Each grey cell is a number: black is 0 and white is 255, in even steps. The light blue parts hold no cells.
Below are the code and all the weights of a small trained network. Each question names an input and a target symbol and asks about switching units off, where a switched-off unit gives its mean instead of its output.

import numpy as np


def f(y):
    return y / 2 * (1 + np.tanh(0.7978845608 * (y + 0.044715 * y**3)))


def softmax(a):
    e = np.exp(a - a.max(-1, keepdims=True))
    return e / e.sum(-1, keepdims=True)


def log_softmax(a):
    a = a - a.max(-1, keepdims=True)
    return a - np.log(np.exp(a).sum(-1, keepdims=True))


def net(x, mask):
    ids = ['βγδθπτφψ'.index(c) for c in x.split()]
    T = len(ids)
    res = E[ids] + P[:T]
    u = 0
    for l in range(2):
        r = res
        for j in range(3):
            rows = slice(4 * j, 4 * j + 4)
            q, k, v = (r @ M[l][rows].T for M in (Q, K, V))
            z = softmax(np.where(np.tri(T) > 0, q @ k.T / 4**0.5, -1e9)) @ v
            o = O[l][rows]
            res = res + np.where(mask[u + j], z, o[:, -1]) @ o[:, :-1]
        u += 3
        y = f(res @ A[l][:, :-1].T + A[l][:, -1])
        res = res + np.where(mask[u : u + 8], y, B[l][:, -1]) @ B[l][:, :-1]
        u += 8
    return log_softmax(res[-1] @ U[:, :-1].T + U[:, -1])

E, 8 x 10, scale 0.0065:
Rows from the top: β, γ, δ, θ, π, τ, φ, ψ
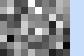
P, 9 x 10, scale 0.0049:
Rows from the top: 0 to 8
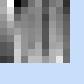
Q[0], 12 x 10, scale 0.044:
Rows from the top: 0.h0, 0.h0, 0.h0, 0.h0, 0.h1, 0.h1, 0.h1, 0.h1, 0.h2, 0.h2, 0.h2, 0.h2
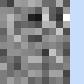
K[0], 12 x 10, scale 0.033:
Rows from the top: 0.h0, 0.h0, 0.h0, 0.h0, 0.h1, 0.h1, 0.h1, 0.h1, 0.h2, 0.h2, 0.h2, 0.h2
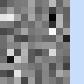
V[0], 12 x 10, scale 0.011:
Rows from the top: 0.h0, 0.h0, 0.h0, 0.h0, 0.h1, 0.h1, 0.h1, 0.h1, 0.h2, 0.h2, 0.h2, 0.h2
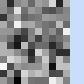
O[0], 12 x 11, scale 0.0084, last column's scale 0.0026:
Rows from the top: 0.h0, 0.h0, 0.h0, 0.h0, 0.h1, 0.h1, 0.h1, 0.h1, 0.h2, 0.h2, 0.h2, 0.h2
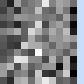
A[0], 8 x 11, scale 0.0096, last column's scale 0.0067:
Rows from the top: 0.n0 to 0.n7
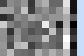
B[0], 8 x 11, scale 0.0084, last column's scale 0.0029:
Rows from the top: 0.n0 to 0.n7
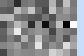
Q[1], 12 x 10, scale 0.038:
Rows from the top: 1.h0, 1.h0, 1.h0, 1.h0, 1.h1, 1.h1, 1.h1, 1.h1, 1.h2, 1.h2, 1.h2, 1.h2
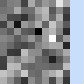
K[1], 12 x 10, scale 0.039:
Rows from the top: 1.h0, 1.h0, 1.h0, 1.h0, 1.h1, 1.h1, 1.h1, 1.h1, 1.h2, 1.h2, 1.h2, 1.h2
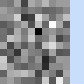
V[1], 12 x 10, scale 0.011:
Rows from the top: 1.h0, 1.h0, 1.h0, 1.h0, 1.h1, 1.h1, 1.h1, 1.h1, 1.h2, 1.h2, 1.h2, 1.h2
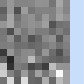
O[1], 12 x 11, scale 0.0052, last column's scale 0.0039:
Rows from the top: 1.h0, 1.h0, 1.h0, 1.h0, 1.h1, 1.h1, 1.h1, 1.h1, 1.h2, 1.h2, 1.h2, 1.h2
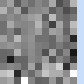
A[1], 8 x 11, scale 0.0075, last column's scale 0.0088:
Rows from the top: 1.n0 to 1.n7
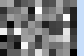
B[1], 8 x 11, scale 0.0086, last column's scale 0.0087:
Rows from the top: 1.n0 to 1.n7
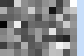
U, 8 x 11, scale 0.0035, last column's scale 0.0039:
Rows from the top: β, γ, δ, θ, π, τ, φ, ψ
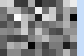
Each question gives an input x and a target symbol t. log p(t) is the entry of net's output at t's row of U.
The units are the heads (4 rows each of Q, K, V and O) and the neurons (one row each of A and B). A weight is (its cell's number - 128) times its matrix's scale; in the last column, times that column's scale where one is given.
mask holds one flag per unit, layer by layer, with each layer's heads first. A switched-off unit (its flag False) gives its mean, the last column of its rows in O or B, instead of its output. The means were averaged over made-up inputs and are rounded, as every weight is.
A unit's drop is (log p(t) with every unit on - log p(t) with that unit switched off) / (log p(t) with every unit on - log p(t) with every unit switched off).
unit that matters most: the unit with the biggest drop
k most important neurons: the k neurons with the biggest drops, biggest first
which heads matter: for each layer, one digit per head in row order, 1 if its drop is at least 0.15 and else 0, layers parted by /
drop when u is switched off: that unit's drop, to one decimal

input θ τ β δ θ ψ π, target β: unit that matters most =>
0.h2
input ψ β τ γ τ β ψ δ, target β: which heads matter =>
011 / 000
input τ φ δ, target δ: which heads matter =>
101 / 000
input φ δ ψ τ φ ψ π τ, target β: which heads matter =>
101 / 000
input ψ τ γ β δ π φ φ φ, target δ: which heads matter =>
111 / 000
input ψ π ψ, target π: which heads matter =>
110 / 001
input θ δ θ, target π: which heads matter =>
101 / 000
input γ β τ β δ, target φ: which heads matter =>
111 / 000
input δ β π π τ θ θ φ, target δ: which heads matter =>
101 / 000
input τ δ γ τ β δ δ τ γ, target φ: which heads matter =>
011 / 000
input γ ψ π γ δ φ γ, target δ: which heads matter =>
111 / 000
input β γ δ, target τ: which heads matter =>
001 / 001
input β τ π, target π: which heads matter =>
010 / 001
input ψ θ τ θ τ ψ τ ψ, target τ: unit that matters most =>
0.h0
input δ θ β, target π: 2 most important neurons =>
(0.n3 1.n1)
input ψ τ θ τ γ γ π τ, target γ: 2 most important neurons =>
(0.n7 0.n3)
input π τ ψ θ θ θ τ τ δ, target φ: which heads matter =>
011 / 000
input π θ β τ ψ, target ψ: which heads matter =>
101 / 001
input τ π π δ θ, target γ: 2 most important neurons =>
(0.n6 1.n4)
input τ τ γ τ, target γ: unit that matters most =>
0.h1
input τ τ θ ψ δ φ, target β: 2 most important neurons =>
(1.n0 0.n3)
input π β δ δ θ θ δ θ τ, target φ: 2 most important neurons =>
(0.n3 0.n2)
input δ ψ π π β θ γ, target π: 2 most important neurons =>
(0.n3 1.n1)
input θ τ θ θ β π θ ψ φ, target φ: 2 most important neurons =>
(1.n1 1.n0)
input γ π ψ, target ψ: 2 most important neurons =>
(1.n3 1.n0)
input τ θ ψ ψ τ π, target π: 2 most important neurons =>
(1.n1 1.n0)
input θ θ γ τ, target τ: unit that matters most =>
0.h0
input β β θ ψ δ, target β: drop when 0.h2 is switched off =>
0.8
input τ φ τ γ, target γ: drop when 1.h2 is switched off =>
0.2
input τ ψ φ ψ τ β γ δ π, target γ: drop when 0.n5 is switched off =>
-0.1
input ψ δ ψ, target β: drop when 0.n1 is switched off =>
0.0
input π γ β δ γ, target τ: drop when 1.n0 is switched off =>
0.1
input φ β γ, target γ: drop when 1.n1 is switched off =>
0.1
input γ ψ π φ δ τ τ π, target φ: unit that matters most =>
0.h2
